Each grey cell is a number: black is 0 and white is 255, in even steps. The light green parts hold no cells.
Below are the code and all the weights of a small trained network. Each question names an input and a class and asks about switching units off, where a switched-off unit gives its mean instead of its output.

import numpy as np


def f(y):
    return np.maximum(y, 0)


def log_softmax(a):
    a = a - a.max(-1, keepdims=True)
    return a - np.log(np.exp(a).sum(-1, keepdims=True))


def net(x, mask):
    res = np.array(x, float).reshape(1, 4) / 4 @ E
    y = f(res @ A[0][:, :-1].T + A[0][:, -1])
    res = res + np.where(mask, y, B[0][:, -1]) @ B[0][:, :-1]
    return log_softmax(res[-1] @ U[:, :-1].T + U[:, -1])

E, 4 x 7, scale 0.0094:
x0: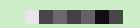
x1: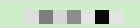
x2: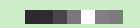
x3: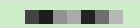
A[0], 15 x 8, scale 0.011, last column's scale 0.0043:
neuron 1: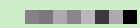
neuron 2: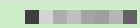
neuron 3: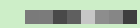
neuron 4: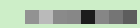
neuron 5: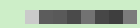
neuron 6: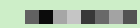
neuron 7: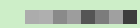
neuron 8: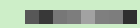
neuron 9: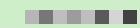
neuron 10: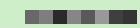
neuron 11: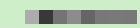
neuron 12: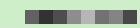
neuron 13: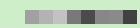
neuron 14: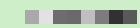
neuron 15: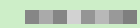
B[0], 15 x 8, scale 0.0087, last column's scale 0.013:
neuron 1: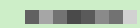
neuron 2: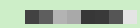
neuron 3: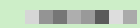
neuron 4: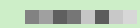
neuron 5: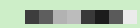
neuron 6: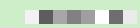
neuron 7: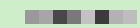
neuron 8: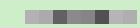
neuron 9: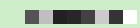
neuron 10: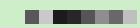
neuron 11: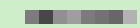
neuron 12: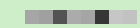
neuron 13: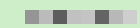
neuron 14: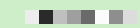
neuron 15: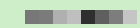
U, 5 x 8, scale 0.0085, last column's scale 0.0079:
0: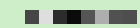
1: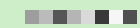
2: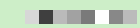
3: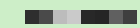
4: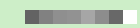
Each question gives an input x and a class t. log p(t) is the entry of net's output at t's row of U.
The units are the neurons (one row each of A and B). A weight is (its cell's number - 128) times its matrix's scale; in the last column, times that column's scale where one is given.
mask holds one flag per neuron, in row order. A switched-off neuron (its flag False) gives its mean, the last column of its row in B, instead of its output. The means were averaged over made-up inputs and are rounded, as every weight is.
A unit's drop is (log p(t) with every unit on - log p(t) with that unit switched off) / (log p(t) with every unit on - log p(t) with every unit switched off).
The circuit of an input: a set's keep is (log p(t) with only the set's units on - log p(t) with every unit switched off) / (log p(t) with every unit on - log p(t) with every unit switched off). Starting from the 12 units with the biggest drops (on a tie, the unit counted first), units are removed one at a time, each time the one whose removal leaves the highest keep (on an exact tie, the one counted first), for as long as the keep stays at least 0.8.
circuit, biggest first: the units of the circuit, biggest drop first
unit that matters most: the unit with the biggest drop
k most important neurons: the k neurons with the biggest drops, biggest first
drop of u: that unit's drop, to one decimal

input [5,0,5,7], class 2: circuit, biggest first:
(neuron 6)
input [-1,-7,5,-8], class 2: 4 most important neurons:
(neuron 14; neuron 9; neuron 3; neuron 1)
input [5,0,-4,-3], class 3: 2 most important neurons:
(neuron 5; neuron 6)
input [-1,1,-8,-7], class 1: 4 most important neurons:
(neuron 13; neuron 7; neuron 4; neuron 6)
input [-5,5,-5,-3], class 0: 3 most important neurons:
(neuron 9; neuron 5; neuron 12)
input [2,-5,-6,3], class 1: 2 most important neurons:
(neuron 9; neuron 4)
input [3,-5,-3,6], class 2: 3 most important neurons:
(neuron 6; neuron 9; neuron 1)
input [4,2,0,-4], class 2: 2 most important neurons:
(neuron 14; neuron 2)
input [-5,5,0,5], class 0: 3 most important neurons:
(neuron 9; neuron 14; neuron 5)
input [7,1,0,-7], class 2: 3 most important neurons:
(neuron 14; neuron 2; neuron 15)
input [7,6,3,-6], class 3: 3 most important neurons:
(neuron 5; neuron 6; neuron 10)
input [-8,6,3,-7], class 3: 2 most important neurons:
(neuron 2; neuron 6)
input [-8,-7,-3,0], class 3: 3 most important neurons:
(neuron 2; neuron 9; neuron 15)
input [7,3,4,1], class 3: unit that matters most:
neuron 5
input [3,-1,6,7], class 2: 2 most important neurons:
(neuron 6; neuron 4)
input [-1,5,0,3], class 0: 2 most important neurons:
(neuron 9; neuron 14)
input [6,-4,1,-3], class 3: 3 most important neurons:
(neuron 5; neuron 9; neuron 6)
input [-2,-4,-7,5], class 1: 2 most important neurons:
(neuron 4; neuron 9)
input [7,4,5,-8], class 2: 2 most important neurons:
(neuron 14; neuron 2)
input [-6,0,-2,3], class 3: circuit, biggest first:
(neuron 2)
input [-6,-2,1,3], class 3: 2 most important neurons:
(neuron 2; neuron 14)
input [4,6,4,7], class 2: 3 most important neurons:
(neuron 6; neuron 10; neuron 11)
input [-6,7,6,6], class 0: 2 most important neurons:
(neuron 9; neuron 1)
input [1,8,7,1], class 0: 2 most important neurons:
(neuron 9; neuron 1)
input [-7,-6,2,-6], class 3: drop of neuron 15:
0.4
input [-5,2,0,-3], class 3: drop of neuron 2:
0.4
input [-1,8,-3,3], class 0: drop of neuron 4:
0.0
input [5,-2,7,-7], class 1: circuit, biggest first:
(neuron 3)
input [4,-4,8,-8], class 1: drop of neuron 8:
0.1
